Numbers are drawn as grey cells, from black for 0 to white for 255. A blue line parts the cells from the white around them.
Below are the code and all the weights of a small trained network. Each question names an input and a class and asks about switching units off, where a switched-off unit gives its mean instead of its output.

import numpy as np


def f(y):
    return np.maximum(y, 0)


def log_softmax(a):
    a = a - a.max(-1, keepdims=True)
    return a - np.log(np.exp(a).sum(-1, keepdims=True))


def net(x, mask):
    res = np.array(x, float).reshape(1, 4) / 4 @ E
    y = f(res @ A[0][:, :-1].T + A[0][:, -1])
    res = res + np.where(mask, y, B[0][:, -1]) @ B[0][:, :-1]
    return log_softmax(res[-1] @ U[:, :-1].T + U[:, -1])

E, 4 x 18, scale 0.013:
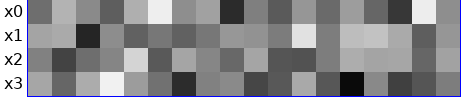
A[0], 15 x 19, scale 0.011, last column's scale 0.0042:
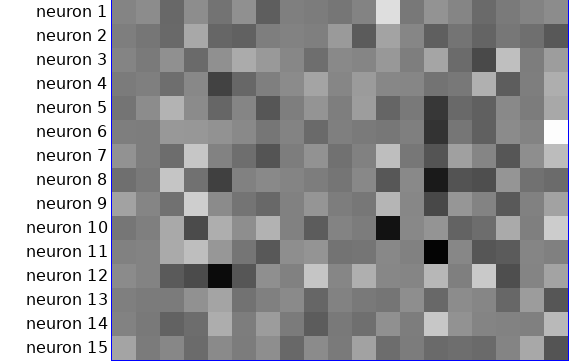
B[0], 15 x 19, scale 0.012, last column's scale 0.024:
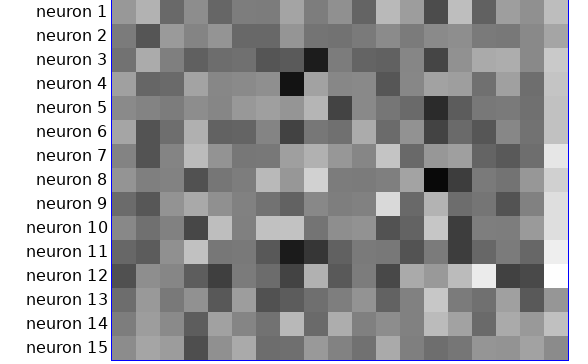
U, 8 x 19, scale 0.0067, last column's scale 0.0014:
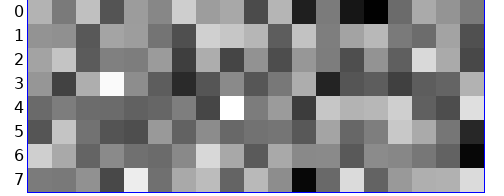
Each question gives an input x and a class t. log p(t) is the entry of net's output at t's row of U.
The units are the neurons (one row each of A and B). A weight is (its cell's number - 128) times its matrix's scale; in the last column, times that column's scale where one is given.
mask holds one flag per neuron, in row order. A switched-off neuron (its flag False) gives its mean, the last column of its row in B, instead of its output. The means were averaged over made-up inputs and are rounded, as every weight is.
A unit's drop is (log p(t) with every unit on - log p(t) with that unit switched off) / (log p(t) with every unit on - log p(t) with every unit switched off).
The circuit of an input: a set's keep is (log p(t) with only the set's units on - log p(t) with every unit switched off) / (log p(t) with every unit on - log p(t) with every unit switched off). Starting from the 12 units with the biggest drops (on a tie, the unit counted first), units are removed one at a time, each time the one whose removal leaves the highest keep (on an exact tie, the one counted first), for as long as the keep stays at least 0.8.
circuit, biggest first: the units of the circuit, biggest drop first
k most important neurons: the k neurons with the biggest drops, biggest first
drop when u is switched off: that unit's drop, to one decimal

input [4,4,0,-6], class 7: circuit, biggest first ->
neuron 14
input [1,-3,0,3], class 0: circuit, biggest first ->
neuron 8; neuron 7
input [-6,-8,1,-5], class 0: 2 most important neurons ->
neuron 10; neuron 8
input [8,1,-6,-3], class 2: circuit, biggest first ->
neuron 12; neuron 3
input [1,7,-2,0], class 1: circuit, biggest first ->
neuron 1; neuron 11
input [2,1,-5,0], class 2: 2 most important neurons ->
neuron 12; neuron 10
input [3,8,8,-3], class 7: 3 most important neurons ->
neuron 14; neuron 7; neuron 9
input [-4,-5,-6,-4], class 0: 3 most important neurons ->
neuron 8; neuron 5; neuron 7
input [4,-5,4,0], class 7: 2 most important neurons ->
neuron 10; neuron 5
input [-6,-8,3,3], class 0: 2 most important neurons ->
neuron 8; neuron 5
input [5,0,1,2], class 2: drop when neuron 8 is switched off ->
0.2
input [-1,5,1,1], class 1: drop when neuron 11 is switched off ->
0.6
